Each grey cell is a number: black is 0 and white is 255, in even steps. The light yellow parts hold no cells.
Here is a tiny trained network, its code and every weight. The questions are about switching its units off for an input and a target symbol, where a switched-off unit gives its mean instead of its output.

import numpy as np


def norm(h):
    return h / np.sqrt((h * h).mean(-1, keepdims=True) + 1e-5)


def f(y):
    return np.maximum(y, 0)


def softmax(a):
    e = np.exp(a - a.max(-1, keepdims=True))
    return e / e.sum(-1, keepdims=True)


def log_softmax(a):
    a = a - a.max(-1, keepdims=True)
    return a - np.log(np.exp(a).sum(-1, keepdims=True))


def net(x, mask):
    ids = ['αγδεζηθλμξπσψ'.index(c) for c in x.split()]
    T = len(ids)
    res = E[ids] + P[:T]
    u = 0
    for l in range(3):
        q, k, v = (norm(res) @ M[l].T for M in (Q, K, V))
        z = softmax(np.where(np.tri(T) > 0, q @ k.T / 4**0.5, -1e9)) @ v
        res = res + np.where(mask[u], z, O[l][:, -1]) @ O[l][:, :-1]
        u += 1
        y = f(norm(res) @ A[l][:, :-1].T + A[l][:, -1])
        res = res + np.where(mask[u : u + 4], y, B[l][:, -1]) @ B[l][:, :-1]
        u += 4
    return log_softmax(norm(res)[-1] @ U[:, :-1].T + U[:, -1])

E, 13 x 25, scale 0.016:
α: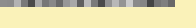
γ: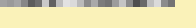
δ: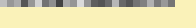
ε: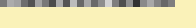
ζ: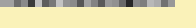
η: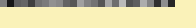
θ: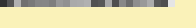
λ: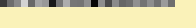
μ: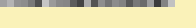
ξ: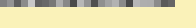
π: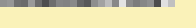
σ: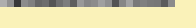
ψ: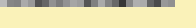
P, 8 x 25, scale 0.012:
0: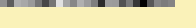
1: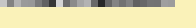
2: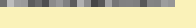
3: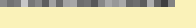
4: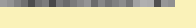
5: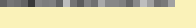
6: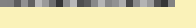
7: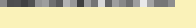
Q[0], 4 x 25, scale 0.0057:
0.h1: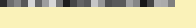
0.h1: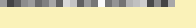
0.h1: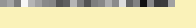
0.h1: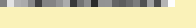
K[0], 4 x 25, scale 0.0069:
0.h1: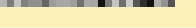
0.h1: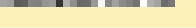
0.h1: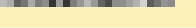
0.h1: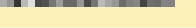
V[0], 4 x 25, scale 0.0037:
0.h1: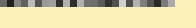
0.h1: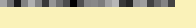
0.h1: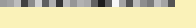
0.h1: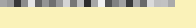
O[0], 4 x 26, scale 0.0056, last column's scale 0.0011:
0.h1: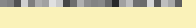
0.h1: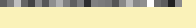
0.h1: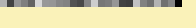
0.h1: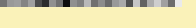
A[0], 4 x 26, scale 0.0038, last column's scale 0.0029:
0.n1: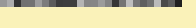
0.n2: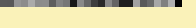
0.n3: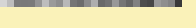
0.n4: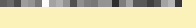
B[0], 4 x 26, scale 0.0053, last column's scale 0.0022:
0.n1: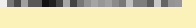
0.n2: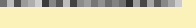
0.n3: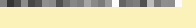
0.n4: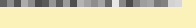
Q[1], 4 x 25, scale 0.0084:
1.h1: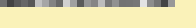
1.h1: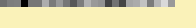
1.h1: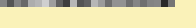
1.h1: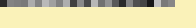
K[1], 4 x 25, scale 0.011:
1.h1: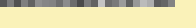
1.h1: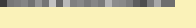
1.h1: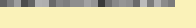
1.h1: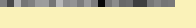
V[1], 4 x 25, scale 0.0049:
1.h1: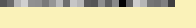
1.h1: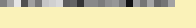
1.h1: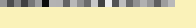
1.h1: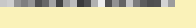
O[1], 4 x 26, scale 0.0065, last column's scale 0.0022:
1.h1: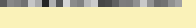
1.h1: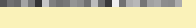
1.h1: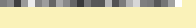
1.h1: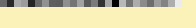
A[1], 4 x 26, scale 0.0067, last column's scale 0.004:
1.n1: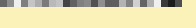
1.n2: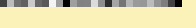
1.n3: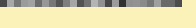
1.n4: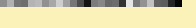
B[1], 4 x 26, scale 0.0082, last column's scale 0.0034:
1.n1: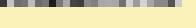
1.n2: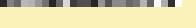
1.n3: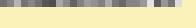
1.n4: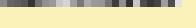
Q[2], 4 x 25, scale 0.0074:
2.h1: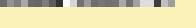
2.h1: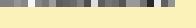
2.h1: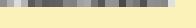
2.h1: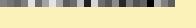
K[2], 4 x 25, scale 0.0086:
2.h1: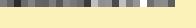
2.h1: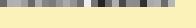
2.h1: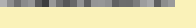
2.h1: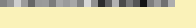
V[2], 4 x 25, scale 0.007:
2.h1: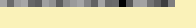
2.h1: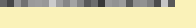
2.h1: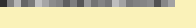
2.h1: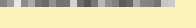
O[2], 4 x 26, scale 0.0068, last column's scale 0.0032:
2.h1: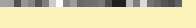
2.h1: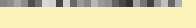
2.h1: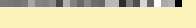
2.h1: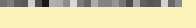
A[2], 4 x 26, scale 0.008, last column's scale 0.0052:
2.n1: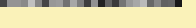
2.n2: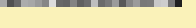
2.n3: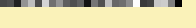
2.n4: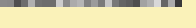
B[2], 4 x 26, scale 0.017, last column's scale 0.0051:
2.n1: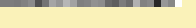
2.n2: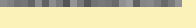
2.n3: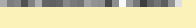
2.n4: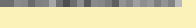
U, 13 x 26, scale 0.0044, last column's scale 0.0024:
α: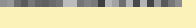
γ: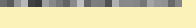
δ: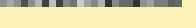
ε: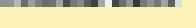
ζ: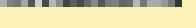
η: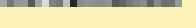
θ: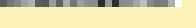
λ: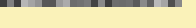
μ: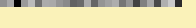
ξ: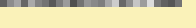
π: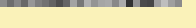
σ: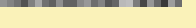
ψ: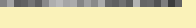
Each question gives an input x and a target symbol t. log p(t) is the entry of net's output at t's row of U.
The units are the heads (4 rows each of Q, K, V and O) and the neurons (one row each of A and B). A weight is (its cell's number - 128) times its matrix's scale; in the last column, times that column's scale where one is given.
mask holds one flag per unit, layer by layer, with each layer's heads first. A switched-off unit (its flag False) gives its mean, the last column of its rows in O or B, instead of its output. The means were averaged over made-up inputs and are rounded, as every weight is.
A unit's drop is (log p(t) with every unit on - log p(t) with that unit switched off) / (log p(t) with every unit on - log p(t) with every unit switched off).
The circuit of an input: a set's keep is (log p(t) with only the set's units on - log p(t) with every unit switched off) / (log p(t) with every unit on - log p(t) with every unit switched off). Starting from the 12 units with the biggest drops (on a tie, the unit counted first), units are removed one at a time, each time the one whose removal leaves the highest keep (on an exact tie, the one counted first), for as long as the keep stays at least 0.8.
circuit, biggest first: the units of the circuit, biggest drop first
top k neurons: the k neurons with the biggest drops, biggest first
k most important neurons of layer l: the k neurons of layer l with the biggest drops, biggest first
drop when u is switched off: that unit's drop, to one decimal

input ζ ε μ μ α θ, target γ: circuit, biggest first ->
1.h1
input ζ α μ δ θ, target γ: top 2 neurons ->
2.n4, 2.n1
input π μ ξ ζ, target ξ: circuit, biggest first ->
1.n1, 0.h1
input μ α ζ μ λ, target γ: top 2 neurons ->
1.n2, 1.n1
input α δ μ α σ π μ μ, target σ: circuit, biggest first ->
1.h1, 2.n3
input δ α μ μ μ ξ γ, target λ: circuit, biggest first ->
1.n2, 1.h1, 0.h1
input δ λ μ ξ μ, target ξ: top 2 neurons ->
1.n3, 1.n1
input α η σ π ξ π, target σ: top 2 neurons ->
2.n3, 1.n1
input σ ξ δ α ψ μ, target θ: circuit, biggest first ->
0.h1, 1.h1
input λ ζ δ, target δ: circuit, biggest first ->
1.h1, 0.h1
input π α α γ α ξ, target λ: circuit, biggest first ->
1.n2, 1.h1
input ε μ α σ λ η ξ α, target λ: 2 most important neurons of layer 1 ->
1.n2, 1.n4
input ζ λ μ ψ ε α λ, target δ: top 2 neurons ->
2.n1, 1.n4
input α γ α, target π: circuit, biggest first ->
0.h1
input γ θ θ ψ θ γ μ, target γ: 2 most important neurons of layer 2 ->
2.n1, 2.n3
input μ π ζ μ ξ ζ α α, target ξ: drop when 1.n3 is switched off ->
0.3
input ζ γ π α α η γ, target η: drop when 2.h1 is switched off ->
0.9
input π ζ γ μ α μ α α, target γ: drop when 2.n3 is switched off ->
0.1
